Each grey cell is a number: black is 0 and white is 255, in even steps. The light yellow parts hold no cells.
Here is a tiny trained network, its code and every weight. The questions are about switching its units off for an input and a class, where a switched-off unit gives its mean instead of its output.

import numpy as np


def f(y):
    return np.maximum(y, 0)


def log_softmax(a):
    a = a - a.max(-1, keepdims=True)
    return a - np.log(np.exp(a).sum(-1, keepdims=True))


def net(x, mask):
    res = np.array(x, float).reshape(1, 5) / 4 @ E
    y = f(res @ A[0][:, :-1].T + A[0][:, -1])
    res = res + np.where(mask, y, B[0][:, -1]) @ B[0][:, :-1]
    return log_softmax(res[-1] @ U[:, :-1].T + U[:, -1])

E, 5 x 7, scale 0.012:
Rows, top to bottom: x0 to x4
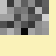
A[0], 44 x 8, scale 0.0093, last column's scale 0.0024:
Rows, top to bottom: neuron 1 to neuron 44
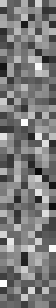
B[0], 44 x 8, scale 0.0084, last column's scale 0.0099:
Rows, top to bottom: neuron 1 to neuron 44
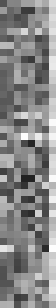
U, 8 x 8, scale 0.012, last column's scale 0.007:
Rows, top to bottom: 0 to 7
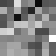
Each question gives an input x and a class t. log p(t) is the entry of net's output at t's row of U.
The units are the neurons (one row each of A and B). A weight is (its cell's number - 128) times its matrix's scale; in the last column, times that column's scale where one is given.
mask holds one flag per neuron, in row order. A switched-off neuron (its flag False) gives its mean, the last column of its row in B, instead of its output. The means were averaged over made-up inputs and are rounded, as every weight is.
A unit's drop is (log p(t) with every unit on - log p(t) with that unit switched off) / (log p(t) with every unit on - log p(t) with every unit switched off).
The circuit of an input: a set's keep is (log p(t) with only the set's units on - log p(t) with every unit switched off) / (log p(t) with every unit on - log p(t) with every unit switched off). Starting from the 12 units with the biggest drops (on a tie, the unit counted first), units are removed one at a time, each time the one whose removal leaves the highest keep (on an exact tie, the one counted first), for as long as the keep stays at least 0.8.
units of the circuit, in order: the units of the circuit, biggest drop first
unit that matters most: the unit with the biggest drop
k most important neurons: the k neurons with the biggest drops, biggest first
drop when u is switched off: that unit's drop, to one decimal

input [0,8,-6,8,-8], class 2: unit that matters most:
neuron 3
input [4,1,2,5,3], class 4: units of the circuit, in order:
(neuron 23; neuron 44; neuron 7)
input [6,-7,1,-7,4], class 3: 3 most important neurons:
(neuron 17; neuron 42; neuron 5)
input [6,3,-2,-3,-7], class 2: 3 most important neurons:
(neuron 3; neuron 43; neuron 18)
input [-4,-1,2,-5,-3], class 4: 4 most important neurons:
(neuron 36; neuron 25; neuron 41; neuron 15)
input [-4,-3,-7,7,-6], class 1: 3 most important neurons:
(neuron 26; neuron 2; neuron 36)
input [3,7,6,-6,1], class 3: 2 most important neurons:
(neuron 20; neuron 26)
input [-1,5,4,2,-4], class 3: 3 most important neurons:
(neuron 20; neuron 26; neuron 1)
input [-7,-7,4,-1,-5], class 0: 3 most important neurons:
(neuron 11; neuron 20; neuron 6)
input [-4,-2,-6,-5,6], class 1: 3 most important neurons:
(neuron 26; neuron 9; neuron 18)
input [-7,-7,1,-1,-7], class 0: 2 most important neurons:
(neuron 11; neuron 6)
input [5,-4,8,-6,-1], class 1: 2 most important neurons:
(neuron 29; neuron 31)
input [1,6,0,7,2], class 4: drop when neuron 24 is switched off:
0.2
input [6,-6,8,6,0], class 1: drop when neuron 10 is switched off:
0.0
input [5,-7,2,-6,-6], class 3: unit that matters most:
neuron 17
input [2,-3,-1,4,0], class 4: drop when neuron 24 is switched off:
0.1
